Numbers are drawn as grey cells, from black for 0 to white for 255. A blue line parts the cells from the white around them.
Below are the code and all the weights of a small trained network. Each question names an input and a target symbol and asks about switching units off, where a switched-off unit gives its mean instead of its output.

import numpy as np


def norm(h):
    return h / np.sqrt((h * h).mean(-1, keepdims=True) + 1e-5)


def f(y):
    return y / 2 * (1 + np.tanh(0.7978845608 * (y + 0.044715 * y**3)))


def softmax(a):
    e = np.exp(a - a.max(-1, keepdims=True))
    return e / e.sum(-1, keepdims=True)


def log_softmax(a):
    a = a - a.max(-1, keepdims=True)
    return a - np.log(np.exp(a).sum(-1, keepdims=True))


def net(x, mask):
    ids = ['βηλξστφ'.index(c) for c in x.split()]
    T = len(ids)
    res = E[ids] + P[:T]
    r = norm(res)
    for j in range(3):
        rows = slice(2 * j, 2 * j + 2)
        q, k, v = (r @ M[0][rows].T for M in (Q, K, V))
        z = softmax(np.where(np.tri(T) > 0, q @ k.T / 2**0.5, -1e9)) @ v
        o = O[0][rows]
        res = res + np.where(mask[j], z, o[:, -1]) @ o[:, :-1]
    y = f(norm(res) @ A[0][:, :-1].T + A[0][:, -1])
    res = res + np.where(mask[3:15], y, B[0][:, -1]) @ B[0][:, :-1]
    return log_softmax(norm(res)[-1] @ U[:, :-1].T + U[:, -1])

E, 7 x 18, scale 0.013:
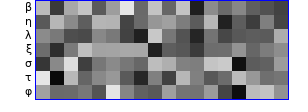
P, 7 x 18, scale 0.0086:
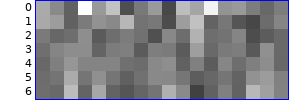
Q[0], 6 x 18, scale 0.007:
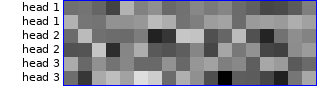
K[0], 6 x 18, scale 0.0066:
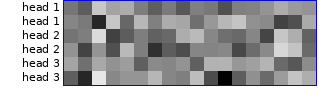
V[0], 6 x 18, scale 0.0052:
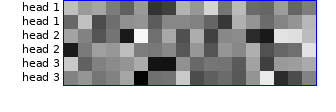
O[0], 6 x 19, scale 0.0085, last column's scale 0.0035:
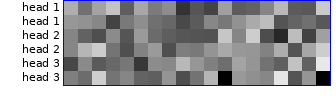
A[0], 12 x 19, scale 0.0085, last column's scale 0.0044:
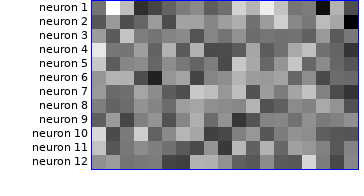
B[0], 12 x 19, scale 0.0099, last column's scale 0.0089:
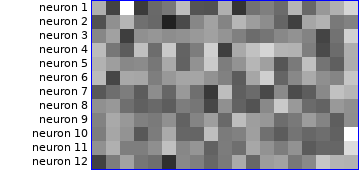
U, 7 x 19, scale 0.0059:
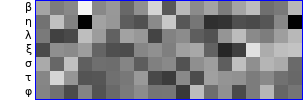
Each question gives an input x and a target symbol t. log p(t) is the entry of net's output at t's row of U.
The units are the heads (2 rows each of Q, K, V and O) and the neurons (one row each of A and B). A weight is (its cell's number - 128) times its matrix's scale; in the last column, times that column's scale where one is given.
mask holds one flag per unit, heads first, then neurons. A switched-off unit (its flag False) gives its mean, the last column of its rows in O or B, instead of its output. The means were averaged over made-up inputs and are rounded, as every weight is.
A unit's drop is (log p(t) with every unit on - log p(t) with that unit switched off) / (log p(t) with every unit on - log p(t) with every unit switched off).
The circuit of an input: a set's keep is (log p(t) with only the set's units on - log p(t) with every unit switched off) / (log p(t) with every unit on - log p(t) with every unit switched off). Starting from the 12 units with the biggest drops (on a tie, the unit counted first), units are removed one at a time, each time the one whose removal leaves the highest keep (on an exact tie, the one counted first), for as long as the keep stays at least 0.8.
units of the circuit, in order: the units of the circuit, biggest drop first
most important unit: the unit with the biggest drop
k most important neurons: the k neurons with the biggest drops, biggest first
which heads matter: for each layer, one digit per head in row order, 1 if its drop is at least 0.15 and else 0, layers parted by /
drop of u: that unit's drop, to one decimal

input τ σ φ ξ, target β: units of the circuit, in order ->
head 3; neuron 4
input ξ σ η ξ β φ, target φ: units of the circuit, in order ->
head 2
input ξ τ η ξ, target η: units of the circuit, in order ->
neuron 10; neuron 6
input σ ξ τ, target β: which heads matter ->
000
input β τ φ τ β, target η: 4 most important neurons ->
neuron 7; neuron 10; neuron 6; neuron 11
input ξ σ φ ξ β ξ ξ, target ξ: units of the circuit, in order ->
head 1; neuron 2
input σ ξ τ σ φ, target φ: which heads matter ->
000
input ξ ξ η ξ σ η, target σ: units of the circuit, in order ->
head 2; neuron 1
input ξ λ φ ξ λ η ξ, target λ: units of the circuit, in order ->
head 1; neuron 10; neuron 1
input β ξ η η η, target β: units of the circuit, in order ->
neuron 1; neuron 7
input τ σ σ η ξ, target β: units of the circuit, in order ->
neuron 4; head 3
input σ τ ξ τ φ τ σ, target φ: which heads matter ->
101
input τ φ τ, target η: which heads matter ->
111
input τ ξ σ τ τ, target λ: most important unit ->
head 3
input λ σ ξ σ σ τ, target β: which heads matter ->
100
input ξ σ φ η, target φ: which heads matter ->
010
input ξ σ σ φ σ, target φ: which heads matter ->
000
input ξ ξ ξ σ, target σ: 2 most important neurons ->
neuron 1; neuron 6
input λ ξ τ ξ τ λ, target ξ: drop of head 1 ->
0.1
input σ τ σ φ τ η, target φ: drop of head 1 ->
0.1
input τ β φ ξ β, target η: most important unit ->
head 2
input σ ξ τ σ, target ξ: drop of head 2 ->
0.5
